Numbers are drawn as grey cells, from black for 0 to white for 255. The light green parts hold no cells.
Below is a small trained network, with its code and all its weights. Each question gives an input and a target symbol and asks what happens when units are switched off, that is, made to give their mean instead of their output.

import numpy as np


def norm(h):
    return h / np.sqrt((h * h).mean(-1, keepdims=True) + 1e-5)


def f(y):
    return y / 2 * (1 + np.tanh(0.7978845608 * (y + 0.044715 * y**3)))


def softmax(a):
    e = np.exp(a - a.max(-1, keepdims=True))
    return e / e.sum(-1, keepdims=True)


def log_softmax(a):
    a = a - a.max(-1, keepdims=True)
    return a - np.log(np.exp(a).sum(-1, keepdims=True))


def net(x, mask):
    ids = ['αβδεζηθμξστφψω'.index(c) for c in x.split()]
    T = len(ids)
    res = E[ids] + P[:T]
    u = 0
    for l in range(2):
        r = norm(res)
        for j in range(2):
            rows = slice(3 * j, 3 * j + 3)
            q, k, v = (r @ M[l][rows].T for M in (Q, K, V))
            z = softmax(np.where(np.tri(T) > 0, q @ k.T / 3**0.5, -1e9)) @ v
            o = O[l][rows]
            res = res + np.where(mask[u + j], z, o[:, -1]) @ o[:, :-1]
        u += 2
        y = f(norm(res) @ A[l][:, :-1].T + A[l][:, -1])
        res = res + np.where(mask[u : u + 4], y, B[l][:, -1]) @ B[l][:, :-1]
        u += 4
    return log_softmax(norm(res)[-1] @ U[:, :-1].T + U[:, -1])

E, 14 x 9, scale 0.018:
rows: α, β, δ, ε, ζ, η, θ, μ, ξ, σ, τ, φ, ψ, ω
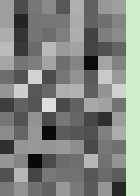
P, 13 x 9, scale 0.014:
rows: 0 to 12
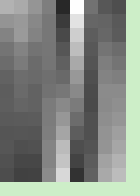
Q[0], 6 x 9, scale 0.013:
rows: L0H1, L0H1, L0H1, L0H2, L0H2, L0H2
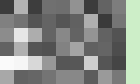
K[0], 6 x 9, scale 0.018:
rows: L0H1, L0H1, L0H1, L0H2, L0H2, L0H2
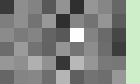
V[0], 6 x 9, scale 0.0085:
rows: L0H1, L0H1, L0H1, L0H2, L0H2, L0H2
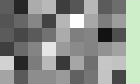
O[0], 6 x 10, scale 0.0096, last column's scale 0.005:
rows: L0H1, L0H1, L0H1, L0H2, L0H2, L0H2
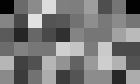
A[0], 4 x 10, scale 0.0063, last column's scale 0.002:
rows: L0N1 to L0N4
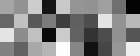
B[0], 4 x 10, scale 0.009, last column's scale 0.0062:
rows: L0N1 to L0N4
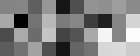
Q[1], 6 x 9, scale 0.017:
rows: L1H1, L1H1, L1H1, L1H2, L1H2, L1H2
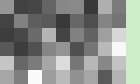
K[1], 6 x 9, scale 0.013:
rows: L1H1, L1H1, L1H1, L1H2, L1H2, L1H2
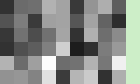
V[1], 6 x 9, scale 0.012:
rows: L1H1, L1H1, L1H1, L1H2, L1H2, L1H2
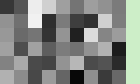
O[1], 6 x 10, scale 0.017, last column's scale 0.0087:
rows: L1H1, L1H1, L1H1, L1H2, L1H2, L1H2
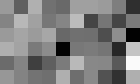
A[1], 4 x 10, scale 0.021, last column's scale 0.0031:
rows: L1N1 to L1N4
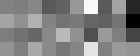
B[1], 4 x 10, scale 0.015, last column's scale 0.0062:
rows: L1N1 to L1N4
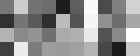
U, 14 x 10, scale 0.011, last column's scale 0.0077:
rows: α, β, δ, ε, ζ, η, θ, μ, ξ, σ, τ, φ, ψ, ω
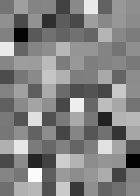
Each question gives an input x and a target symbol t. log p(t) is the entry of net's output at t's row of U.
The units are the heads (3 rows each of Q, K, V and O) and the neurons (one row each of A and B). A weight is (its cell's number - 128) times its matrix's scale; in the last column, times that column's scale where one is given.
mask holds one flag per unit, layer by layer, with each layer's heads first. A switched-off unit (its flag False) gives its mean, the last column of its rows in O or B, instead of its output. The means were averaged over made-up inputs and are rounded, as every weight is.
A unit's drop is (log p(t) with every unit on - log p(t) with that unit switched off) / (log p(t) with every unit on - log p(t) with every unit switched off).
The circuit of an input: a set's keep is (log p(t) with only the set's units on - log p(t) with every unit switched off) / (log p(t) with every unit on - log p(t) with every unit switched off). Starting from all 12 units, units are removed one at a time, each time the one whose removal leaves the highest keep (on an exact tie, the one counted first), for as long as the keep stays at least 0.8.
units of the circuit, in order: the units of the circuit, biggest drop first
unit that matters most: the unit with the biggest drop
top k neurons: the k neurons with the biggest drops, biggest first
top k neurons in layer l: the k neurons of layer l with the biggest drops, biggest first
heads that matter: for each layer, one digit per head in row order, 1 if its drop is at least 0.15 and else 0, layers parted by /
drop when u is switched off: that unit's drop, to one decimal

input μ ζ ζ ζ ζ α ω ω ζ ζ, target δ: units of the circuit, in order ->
(L0H1 L1H1)
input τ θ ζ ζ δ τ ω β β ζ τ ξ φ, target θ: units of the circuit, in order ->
(L1H1 L1H2)
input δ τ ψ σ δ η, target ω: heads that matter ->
01 / 11
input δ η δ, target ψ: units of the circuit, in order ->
(L0H1 L1H1 L1N2)
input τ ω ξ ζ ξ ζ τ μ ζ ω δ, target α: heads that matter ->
10 / 10
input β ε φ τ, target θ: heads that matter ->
00 / 10
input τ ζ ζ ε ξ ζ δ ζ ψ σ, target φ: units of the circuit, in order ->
(L1H2 L0H2)
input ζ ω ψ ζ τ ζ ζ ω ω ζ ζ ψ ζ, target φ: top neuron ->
(L1N3)
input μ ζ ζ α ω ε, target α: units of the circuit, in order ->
(L0H1 L1H1 L1N1)
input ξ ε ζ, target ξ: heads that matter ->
11 / 01
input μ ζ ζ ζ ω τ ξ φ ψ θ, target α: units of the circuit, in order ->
(L1H1 L0H1 L1N1)
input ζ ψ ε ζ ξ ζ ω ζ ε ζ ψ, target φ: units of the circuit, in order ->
(L0H2 L1H2)
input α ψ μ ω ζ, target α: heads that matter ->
11 / 10
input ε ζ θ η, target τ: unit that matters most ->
L0H1
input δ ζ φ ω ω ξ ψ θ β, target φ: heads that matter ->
01 / 11
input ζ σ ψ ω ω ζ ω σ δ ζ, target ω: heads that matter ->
11 / 11
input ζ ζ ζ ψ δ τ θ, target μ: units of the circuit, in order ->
(L1H2 L0H1 L1H1)
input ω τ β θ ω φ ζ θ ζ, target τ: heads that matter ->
11 / 00
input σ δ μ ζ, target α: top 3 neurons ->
(L1N4 L1N1 L0N3)
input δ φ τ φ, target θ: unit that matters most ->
L1H1
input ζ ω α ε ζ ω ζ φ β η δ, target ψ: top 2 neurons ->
(L1N2 L0N3)
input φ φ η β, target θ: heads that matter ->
01 / 10
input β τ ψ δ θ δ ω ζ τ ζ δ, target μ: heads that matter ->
00 / 11
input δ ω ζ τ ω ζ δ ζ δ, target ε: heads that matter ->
01 / 00
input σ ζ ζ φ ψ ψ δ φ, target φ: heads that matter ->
11 / 01
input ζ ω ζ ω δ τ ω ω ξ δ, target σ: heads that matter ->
00 / 11
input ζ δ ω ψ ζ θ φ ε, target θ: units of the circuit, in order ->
(L1H1)
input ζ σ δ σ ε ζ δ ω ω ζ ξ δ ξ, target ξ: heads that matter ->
11 / 11
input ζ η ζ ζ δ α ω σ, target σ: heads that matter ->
00 / 00
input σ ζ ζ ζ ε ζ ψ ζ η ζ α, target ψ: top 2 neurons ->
(L0N3 L1N2)
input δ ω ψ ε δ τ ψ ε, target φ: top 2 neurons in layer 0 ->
(L0N4 L0N1)
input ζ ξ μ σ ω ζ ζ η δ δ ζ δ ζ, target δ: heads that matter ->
11 / 10
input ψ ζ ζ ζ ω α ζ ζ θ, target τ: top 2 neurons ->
(L0N3 L0N1)
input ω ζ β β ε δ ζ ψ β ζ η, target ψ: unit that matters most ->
L0H2
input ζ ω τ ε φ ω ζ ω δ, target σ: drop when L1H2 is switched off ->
0.1
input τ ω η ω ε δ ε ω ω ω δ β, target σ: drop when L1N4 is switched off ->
0.0
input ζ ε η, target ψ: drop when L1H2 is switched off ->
0.2
